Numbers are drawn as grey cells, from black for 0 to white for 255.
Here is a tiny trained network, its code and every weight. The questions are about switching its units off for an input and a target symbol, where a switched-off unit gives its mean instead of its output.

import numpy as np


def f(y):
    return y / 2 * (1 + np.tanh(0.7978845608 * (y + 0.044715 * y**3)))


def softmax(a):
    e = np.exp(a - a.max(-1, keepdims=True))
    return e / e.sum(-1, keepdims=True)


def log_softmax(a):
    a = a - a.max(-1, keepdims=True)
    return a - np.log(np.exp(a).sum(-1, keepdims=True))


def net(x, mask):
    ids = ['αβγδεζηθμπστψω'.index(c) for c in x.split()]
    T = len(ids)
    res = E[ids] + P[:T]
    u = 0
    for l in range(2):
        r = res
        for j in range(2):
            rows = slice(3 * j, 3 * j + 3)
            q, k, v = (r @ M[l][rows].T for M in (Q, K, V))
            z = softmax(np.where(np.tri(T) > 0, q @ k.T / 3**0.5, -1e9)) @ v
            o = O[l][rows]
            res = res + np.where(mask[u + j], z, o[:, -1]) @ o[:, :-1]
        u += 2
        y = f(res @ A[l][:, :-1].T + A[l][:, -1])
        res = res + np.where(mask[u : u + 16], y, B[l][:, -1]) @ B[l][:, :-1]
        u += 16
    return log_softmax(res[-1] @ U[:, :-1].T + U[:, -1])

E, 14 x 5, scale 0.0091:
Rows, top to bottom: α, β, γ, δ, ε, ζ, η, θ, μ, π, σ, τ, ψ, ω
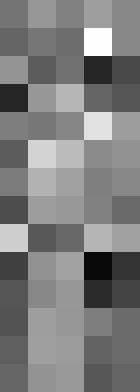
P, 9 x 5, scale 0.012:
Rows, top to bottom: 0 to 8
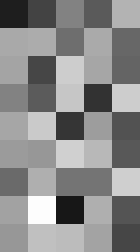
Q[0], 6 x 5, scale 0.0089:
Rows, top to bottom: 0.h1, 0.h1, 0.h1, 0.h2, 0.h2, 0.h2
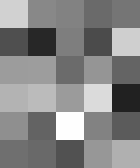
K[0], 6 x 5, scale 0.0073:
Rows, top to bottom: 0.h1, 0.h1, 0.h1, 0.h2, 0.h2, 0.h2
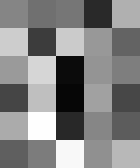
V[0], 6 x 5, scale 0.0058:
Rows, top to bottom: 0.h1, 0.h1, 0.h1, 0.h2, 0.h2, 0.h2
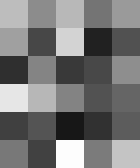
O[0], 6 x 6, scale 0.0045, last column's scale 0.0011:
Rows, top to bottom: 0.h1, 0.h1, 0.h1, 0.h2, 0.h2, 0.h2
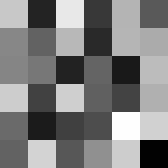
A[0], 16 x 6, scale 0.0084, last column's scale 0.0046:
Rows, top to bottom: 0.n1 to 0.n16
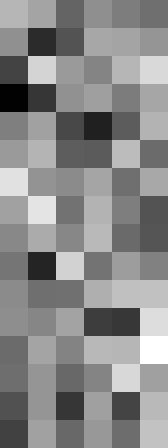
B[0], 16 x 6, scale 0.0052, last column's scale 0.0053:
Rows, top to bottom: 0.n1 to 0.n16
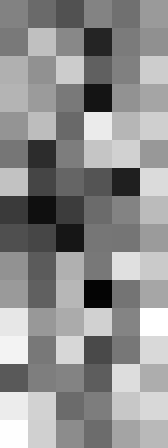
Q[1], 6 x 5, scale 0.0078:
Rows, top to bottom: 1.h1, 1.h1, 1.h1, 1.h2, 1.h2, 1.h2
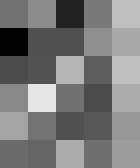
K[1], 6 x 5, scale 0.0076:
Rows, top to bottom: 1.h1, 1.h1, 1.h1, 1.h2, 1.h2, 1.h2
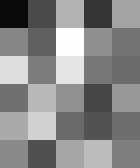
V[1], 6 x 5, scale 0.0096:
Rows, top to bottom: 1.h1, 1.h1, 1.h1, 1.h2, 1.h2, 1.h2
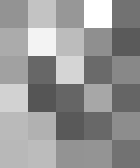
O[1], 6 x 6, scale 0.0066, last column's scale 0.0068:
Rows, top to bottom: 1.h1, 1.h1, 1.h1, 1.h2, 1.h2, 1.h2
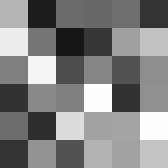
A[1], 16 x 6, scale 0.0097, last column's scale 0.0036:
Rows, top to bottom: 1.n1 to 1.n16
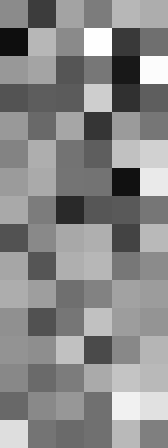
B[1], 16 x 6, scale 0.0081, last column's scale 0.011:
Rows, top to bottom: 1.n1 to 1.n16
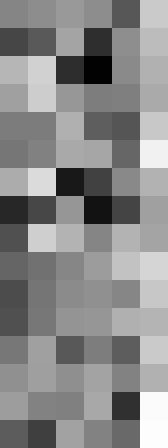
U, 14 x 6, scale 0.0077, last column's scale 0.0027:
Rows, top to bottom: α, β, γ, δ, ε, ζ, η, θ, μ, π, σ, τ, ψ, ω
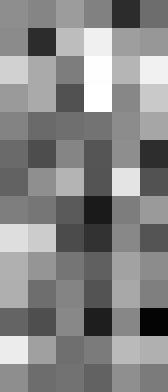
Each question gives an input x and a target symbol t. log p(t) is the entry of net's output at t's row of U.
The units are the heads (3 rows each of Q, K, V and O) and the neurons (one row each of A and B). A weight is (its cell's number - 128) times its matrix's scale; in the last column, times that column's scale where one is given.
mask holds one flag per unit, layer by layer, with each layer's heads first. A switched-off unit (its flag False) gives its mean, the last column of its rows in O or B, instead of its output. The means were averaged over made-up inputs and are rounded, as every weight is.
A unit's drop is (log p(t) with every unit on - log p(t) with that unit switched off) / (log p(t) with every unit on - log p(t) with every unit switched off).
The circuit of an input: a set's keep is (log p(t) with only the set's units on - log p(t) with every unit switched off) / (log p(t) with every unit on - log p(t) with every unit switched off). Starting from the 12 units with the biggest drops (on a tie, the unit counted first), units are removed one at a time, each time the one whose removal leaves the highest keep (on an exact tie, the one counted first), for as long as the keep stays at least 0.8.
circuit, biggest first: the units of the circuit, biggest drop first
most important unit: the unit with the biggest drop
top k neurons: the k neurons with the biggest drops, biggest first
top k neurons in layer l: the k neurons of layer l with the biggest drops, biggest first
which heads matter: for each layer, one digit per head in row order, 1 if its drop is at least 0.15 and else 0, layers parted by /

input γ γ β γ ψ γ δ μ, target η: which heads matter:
01 / 10
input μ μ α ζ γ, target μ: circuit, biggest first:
1.n3, 1.n7
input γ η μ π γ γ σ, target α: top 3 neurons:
0.n3, 1.n15, 1.n10
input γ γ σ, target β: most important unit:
0.n10
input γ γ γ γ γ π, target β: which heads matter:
11 / 10
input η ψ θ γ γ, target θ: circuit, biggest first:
1.n8, 1.h1, 1.n3
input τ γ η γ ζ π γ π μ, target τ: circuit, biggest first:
1.h1, 1.n8, 0.n5, 1.n16
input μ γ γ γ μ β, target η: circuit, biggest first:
1.h2, 1.n2, 1.n9, 1.n15
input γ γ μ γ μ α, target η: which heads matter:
01 / 11
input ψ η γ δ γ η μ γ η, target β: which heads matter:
01 / 10
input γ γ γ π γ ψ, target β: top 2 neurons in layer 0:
0.n10, 0.n5
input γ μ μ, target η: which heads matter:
01 / 11
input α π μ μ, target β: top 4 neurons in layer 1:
1.n3, 1.n7, 1.n16, 1.n8
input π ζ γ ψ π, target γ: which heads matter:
11 / 11
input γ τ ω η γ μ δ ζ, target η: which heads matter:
01 / 10
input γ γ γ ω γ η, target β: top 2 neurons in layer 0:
0.n10, 0.n5
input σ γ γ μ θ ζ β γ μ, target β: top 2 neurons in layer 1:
1.n10, 1.n12
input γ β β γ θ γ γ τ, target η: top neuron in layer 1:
1.n2
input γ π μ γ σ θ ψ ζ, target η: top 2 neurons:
1.n2, 1.n9
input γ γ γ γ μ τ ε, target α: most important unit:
0.n13
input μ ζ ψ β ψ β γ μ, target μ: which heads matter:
00 / 10
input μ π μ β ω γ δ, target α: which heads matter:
00 / 00
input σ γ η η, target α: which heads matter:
00 / 00
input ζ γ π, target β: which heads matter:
10 / 10
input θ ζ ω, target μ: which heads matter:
01 / 11
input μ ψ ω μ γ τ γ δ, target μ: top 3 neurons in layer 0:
0.n12, 0.n14, 0.n15
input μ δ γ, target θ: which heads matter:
00 / 11
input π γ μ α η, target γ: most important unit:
0.h2
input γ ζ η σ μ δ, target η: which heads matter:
01 / 11
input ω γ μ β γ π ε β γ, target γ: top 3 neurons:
0.n8, 0.n9, 0.n12
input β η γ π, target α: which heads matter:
10 / 00
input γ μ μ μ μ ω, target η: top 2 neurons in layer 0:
0.n8, 0.n12
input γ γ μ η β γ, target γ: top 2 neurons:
0.n8, 0.n12
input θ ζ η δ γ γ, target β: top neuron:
0.n10
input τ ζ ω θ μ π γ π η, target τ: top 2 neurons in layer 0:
0.n5, 0.n15
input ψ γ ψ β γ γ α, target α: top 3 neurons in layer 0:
0.n3, 0.n13, 0.n12
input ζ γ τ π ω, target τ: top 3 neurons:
1.n8, 0.n3, 1.n16
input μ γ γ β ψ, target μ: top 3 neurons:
0.n12, 1.n3, 0.n14
